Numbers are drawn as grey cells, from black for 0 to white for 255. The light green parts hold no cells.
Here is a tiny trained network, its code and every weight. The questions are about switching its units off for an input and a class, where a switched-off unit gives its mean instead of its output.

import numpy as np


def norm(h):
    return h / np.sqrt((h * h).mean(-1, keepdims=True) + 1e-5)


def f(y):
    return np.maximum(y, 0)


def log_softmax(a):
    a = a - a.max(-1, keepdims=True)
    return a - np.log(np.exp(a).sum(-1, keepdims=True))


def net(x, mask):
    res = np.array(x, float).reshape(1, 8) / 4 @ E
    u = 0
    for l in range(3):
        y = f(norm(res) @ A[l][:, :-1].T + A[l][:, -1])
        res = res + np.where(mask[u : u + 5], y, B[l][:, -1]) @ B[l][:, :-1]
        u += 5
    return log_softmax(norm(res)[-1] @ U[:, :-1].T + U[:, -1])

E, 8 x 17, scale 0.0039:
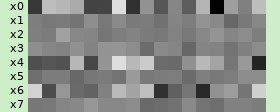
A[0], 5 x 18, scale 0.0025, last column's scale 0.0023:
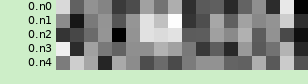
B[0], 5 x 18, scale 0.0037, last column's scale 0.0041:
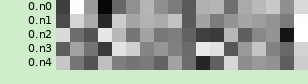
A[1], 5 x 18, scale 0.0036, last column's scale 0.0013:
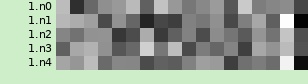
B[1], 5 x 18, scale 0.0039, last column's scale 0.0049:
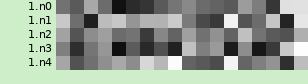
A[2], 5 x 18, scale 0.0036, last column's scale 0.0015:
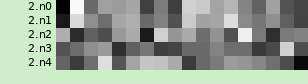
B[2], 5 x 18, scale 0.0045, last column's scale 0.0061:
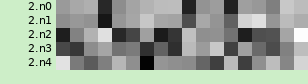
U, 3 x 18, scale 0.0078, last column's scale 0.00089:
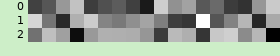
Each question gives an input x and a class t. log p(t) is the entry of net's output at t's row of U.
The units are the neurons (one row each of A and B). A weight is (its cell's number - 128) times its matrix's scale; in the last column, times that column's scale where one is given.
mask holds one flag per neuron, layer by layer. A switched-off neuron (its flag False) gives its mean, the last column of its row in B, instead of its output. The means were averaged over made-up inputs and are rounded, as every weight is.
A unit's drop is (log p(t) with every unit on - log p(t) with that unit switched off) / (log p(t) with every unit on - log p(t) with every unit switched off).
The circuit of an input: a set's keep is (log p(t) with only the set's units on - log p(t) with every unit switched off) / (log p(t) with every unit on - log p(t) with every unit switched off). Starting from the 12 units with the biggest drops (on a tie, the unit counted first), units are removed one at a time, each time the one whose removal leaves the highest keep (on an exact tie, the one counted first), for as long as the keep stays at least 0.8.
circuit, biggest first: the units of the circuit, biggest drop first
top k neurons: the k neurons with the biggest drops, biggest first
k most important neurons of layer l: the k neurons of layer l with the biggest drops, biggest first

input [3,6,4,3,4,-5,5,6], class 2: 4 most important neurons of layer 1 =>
[1.n1, 1.n4, 1.n3, 1.n2]
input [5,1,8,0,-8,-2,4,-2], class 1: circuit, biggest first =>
[1.n1]
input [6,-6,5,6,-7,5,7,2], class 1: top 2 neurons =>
[1.n1, 1.n4]
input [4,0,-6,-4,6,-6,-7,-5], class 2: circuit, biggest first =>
[2.n0, 2.n1]
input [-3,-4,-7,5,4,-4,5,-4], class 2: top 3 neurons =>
[0.n1, 0.n3, 1.n1]
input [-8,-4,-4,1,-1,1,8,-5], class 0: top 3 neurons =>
[2.n2, 1.n0, 2.n0]
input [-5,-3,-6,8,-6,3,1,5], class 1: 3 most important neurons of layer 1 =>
[1.n1, 1.n4, 1.n3]
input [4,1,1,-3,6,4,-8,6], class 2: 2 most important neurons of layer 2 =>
[2.n0, 2.n1]
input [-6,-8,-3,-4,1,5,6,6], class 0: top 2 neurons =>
[2.n2, 1.n0]
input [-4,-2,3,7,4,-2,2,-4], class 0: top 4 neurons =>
[2.n2, 1.n0, 1.n1, 1.n4]
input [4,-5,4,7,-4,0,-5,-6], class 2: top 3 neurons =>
[1.n0, 2.n0, 2.n2]
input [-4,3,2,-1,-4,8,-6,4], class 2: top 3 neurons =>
[1.n3, 2.n0, 2.n1]
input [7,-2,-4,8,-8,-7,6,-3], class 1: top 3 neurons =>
[1.n1, 1.n4, 2.n2]
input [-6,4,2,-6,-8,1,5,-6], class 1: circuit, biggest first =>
[1.n1]
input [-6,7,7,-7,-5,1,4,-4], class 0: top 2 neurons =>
[2.n2, 1.n0]
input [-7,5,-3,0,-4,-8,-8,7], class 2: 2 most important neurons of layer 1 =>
[1.n3, 1.n2]
